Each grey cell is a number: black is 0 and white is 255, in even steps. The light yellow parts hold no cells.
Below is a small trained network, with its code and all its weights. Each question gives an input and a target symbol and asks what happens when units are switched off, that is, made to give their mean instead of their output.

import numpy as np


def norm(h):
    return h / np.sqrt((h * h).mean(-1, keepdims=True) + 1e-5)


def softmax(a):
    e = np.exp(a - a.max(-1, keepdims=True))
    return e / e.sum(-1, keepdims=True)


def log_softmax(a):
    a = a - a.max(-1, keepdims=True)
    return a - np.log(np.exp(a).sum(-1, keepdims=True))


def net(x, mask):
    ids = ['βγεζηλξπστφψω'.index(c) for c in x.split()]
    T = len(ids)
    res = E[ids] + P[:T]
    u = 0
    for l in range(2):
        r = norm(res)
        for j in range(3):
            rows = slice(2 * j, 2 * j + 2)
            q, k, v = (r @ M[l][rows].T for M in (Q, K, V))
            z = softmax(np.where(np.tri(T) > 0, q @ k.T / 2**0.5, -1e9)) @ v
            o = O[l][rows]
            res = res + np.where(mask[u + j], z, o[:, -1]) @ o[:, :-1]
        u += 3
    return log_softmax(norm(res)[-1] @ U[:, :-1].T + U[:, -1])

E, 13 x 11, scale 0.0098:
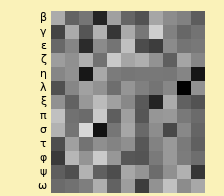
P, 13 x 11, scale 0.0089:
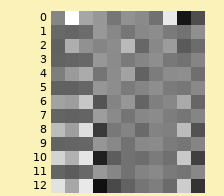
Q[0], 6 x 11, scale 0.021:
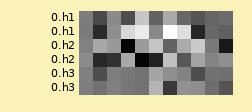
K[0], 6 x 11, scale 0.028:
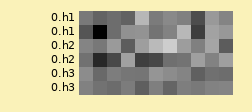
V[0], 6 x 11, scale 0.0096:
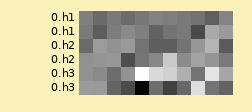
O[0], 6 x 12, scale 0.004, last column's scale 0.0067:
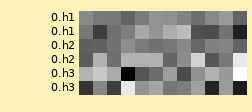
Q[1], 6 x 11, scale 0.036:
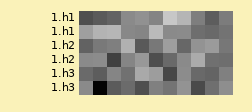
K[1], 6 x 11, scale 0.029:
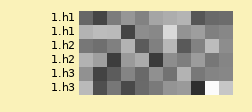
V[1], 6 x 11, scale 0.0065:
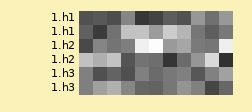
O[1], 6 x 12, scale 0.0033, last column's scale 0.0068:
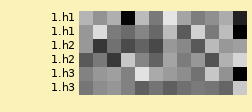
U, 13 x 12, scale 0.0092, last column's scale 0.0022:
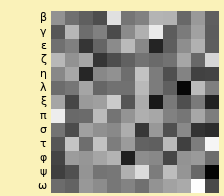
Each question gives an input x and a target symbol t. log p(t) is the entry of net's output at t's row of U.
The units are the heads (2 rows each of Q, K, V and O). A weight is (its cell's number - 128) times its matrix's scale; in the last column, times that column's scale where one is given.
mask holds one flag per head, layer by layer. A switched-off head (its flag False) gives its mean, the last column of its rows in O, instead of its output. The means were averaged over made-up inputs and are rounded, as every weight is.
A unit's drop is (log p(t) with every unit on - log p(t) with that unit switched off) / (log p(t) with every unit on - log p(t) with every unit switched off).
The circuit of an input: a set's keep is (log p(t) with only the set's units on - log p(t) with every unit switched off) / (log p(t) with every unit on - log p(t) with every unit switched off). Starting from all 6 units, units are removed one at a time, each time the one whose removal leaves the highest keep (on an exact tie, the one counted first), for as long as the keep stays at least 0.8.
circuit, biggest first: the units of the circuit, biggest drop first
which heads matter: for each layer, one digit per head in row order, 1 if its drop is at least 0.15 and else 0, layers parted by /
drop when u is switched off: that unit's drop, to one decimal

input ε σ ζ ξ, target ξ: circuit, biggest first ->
(1.h1, 0.h3, 0.h2)
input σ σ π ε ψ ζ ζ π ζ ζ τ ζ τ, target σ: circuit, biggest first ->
(0.h3)
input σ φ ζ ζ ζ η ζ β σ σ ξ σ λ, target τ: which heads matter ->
001 / 000
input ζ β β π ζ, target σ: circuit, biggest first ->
(1.h1, 0.h1)
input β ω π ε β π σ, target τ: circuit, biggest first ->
(0.h3, 1.h2)
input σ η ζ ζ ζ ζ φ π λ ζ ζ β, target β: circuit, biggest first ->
(1.h1, 0.h3)
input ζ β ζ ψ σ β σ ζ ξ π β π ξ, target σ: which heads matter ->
001 / 110
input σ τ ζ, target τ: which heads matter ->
000 / 100
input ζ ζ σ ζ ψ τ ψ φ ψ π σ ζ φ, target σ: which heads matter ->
001 / 100
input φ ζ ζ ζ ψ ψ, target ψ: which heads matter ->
000 / 100
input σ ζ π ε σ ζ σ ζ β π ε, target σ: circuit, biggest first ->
(0.h3, 1.h2)
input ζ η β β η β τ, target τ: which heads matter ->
010 / 000
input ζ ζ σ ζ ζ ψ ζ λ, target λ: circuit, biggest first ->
(0.h3, 0.h2, 1.h1)
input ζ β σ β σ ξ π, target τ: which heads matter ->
010 / 000
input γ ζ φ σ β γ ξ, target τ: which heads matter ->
101 / 000
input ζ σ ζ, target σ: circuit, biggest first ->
(0.h1, 1.h1)
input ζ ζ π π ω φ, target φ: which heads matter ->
010 / 100
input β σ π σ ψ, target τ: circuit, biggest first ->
(1.h2)
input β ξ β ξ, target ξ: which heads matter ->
011 / 110
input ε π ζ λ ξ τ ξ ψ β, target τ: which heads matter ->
001 / 010
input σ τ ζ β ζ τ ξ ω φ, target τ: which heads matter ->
101 / 000
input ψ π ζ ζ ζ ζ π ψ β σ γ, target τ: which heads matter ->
001 / 000
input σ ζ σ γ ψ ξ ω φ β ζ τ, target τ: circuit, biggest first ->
(0.h3)
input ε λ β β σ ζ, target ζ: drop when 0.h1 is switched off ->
0.0
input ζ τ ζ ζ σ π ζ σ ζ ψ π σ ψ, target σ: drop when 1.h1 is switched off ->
0.3
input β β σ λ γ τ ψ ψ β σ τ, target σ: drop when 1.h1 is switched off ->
0.4
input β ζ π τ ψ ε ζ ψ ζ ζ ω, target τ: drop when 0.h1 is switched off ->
0.2
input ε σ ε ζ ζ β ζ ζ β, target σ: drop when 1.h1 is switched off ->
0.2
